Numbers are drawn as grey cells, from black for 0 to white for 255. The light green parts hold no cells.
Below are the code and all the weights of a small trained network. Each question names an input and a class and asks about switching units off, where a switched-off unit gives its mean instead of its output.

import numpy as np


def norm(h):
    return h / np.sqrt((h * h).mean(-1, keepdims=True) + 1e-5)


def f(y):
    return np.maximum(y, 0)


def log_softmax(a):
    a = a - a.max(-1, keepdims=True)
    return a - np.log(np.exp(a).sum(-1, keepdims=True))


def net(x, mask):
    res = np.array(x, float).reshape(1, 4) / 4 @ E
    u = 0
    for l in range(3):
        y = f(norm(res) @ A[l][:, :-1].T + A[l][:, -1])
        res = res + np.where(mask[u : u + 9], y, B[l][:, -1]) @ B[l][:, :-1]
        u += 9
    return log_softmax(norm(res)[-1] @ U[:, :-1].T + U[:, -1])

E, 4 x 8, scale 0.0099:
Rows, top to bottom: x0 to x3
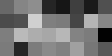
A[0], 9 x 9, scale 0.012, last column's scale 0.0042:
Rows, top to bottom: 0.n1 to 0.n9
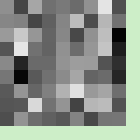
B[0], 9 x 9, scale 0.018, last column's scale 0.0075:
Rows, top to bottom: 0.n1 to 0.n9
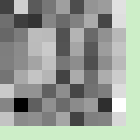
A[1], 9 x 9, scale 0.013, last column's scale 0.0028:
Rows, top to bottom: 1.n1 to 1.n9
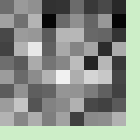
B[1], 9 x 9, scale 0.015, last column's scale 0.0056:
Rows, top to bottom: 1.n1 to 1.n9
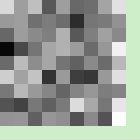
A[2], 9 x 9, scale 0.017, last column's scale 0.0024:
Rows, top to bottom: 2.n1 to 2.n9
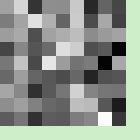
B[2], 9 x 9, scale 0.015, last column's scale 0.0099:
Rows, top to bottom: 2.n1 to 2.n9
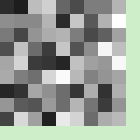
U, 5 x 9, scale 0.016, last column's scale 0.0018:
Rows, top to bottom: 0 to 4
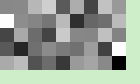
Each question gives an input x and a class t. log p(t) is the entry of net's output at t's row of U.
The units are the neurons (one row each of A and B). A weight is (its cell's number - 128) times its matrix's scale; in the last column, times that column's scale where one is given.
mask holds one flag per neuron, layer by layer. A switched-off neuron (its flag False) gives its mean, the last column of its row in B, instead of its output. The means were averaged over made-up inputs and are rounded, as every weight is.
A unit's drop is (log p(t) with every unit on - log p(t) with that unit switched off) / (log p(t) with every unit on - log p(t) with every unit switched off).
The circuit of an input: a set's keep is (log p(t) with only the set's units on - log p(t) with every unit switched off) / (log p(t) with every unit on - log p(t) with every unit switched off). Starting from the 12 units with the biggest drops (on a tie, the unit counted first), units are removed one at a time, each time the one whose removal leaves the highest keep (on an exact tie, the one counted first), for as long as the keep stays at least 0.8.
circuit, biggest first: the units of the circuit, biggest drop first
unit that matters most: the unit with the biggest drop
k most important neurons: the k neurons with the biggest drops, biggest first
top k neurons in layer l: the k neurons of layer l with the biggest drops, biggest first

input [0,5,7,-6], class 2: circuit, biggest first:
1.n4, 2.n4
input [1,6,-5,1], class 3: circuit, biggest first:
0.n8
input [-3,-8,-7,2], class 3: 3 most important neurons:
2.n7, 0.n2, 1.n4
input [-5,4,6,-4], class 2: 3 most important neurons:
1.n4, 0.n9, 1.n1
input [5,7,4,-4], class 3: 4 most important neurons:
0.n7, 1.n4, 0.n8, 1.n6
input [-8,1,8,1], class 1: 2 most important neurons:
1.n6, 0.n7
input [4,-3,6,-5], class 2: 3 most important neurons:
1.n4, 2.n4, 0.n6
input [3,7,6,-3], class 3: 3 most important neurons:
0.n8, 0.n1, 2.n9
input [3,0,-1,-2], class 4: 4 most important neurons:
0.n9, 2.n5, 1.n9, 1.n6
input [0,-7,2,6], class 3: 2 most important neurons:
0.n2, 1.n8
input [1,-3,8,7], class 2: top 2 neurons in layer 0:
0.n4, 0.n3
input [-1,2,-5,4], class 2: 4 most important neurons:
0.n1, 2.n9, 0.n4, 0.n3
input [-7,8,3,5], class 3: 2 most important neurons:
0.n8, 0.n9
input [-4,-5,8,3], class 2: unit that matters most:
2.n4
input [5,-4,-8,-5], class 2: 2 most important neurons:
2.n9, 0.n2
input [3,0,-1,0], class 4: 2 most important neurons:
0.n9, 1.n9
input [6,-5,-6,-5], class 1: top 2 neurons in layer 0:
0.n9, 0.n6
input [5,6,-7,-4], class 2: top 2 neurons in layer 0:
0.n1, 0.n7
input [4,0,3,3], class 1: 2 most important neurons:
0.n9, 1.n1
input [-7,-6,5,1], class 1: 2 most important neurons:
1.n6, 0.n7
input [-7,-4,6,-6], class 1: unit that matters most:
1.n6
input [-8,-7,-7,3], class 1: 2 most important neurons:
0.n7, 1.n6
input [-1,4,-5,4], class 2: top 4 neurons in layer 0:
0.n1, 0.n4, 0.n3, 0.n8
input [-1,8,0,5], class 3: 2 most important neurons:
0.n8, 2.n2
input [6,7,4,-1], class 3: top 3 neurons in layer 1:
1.n4, 1.n6, 1.n5
